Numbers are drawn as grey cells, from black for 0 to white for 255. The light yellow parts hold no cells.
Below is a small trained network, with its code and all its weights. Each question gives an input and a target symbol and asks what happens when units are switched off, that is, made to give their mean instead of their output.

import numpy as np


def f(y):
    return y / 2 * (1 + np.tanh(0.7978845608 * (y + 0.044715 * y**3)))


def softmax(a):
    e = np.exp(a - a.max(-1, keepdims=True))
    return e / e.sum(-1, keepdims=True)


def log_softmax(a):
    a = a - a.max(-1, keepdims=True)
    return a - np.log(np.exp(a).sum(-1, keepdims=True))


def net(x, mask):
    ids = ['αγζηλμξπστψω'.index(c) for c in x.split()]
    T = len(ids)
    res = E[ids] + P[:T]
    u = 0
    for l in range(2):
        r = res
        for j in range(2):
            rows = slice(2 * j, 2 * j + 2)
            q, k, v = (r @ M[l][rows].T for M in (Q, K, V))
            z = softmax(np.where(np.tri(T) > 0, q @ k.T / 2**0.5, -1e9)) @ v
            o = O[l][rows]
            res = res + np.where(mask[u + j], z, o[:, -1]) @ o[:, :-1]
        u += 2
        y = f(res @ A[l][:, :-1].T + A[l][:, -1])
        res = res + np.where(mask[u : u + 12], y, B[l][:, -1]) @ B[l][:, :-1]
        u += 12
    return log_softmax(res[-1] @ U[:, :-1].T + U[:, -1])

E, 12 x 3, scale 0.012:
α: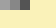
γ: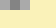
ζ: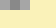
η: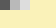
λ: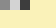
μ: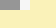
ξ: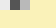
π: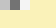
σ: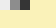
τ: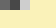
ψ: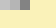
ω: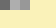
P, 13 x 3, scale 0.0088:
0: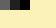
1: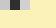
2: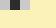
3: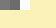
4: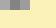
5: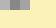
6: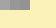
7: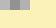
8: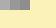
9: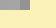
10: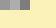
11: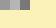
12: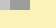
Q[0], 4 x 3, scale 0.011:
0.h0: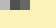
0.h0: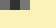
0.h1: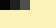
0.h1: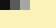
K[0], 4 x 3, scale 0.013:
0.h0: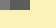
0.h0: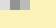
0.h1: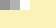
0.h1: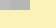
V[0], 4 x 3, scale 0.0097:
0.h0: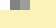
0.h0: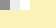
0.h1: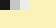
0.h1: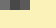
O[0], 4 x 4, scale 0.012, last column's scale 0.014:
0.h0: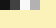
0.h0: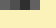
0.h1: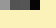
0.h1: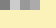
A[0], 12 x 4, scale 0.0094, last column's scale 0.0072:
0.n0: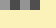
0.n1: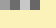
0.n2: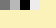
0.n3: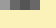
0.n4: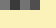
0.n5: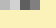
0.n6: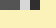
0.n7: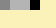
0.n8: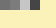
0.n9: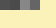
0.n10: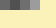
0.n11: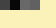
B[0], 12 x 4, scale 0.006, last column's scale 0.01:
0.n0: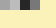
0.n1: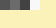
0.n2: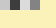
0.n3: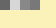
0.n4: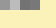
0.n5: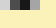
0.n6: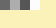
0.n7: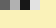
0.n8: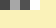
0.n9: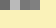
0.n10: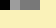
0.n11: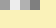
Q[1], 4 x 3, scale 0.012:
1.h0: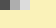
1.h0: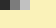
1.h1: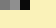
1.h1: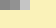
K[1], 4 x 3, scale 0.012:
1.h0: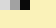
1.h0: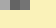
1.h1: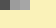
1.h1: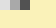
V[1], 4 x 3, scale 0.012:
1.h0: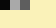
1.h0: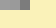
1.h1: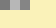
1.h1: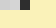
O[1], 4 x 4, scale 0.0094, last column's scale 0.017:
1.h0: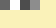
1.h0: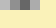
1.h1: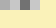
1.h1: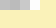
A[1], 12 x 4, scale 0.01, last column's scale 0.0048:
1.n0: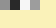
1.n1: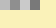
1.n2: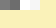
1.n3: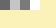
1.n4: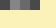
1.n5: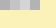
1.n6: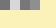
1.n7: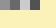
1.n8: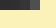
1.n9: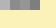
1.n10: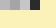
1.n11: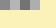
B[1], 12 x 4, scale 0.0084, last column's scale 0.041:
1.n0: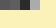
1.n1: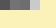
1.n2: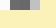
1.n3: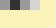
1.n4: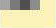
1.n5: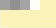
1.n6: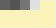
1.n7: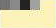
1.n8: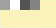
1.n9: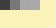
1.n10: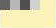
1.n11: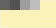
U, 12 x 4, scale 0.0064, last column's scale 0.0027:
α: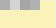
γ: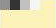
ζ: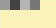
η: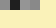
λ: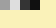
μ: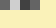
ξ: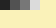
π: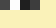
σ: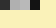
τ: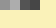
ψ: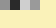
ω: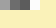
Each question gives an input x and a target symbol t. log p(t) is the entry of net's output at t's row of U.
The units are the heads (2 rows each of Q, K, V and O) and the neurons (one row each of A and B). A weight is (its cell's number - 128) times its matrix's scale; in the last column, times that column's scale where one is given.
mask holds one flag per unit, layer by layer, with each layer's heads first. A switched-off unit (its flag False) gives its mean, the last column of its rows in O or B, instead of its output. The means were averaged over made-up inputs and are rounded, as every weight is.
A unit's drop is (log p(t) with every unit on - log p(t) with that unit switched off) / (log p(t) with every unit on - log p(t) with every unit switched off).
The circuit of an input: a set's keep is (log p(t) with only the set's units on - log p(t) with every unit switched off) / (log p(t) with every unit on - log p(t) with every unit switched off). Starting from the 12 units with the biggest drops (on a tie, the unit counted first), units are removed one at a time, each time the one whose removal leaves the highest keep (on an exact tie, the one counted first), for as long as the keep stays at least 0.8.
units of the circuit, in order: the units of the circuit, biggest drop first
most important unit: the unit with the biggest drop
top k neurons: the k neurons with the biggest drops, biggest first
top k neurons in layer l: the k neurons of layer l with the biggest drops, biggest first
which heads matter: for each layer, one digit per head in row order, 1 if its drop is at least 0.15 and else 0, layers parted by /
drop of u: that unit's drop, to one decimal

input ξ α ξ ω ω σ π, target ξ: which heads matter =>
10 / 11
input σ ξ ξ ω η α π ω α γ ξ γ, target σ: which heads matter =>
11 / 10
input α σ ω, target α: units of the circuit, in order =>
0.h0, 1.h1, 0.n5
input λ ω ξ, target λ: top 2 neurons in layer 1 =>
1.n2, 1.n3
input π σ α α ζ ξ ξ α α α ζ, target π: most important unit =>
1.h1
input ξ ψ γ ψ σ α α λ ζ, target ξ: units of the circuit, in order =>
0.h0, 1.h1
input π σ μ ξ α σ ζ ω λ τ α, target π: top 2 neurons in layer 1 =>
1.n8, 1.n2
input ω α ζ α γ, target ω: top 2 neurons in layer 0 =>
0.n2, 0.n8
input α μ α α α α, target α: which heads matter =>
11 / 01
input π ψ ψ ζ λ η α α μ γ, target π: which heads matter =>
11 / 01
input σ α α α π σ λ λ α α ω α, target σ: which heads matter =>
01 / 10
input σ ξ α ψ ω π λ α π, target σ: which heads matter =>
11 / 10
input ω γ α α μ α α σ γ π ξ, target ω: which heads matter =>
11 / 10
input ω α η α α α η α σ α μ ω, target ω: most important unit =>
1.h0
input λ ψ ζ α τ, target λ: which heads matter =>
10 / 11
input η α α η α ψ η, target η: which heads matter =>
11 / 11
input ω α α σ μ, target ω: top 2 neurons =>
0.n2, 1.n2
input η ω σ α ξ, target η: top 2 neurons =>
0.n2, 0.n7
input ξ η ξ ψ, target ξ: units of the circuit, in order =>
1.h1, 0.h0
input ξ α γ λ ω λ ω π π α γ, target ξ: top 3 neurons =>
1.n2, 1.n5, 1.n10
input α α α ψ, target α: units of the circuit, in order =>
0.h0, 1.h1
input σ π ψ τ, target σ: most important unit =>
0.n11
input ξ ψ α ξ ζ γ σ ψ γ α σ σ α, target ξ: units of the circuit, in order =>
0.h0, 1.h1
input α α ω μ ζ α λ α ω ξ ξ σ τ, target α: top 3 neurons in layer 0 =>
0.n5, 0.n7, 0.n11
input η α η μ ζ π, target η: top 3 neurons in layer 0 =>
0.n2, 0.n7, 0.n5
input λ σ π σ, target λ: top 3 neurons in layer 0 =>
0.n5, 0.n2, 0.n8
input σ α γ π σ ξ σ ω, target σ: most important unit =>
0.h1
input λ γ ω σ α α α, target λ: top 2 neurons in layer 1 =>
1.n2, 1.n10
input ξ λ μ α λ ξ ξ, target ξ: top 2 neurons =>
1.n2, 1.n5
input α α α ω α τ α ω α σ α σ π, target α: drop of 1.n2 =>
0.1
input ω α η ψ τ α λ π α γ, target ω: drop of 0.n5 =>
0.3
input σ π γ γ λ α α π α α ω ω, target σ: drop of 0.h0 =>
0.2
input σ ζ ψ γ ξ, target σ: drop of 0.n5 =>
0.1
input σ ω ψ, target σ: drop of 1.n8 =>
0.0
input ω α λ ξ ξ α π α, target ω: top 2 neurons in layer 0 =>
0.n2, 0.n5
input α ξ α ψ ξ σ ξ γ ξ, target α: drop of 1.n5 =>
0.2
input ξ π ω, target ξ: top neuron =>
1.n3
